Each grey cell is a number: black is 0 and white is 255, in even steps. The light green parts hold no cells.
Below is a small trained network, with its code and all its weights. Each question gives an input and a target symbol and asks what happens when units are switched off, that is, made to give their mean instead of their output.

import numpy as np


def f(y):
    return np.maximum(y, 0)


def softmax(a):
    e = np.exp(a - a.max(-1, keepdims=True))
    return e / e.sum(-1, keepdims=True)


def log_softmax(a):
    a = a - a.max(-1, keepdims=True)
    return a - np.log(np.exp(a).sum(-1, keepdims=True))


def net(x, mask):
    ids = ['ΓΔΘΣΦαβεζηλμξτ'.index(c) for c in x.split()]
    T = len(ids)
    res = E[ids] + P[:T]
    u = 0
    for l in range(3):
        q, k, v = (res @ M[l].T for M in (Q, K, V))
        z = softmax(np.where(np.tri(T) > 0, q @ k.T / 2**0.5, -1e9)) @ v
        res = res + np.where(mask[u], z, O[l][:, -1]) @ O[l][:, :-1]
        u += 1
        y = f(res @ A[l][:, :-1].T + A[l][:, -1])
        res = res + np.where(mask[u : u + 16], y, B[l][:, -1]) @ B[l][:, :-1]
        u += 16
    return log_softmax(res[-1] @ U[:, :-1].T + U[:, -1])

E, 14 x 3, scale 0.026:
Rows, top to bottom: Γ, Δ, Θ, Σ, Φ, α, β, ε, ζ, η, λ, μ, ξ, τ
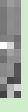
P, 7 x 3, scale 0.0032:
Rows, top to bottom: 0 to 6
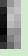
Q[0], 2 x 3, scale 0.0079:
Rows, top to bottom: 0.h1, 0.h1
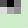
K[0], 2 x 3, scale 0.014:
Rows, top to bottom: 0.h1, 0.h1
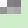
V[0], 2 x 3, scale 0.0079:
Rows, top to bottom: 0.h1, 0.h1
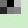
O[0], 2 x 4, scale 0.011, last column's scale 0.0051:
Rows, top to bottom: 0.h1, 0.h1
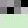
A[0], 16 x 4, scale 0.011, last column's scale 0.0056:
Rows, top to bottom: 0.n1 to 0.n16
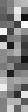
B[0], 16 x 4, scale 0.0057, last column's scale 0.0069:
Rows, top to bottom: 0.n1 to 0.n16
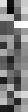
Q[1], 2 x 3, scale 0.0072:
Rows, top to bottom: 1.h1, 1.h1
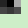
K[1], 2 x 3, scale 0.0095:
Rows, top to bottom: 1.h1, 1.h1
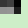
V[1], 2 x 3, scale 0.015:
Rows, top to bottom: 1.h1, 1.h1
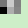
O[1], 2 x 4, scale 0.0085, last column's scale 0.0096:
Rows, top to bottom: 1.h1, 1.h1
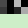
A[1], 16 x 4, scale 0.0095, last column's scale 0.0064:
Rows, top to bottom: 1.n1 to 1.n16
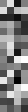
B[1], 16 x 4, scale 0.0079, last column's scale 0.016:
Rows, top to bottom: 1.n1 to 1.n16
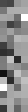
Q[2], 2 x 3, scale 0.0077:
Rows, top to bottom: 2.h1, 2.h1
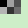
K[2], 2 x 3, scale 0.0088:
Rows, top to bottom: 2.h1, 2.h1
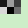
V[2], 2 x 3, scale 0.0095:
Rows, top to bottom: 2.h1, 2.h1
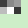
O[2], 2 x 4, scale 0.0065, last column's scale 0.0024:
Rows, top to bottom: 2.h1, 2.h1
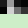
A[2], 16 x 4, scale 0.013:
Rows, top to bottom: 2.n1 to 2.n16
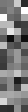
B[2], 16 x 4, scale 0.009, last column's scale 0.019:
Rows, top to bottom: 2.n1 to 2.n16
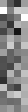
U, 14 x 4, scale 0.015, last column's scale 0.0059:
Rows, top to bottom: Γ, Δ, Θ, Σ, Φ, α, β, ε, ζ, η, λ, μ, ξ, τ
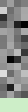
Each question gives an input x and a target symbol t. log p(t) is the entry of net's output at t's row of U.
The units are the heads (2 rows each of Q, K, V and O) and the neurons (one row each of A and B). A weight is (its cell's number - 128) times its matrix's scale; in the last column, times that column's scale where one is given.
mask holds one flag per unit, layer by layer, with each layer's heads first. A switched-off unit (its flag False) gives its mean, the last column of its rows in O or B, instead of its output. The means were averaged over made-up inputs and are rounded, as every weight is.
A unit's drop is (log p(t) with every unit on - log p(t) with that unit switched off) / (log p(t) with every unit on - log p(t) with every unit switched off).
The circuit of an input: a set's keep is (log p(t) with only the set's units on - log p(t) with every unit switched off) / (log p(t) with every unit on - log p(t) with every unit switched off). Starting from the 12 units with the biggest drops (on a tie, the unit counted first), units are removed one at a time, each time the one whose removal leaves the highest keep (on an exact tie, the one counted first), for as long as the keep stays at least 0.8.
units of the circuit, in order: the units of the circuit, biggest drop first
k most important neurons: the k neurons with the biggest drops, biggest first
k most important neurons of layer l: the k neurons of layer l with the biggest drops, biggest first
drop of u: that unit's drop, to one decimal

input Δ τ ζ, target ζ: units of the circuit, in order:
(1.h1)
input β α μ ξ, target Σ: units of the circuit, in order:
(2.n5, 1.h1)
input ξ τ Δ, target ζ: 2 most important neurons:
(2.n3, 2.n14)
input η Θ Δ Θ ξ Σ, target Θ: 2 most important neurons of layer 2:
(2.n5, 2.n13)
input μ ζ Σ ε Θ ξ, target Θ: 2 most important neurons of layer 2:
(2.n11, 2.n3)
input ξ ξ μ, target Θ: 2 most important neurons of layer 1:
(1.n14, 1.n2)
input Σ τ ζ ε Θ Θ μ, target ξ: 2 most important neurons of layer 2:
(2.n3, 2.n13)
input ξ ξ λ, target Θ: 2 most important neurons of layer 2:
(2.n11, 2.n5)
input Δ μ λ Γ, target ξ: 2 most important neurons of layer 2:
(2.n7, 2.n13)
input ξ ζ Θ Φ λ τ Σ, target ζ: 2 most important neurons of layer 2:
(2.n3, 2.n14)
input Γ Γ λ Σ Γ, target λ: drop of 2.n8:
0.0
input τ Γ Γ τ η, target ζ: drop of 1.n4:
0.0
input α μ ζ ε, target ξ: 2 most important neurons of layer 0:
(0.n14, 0.n4)
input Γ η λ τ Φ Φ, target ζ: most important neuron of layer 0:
(0.n6)
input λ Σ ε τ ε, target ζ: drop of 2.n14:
0.1
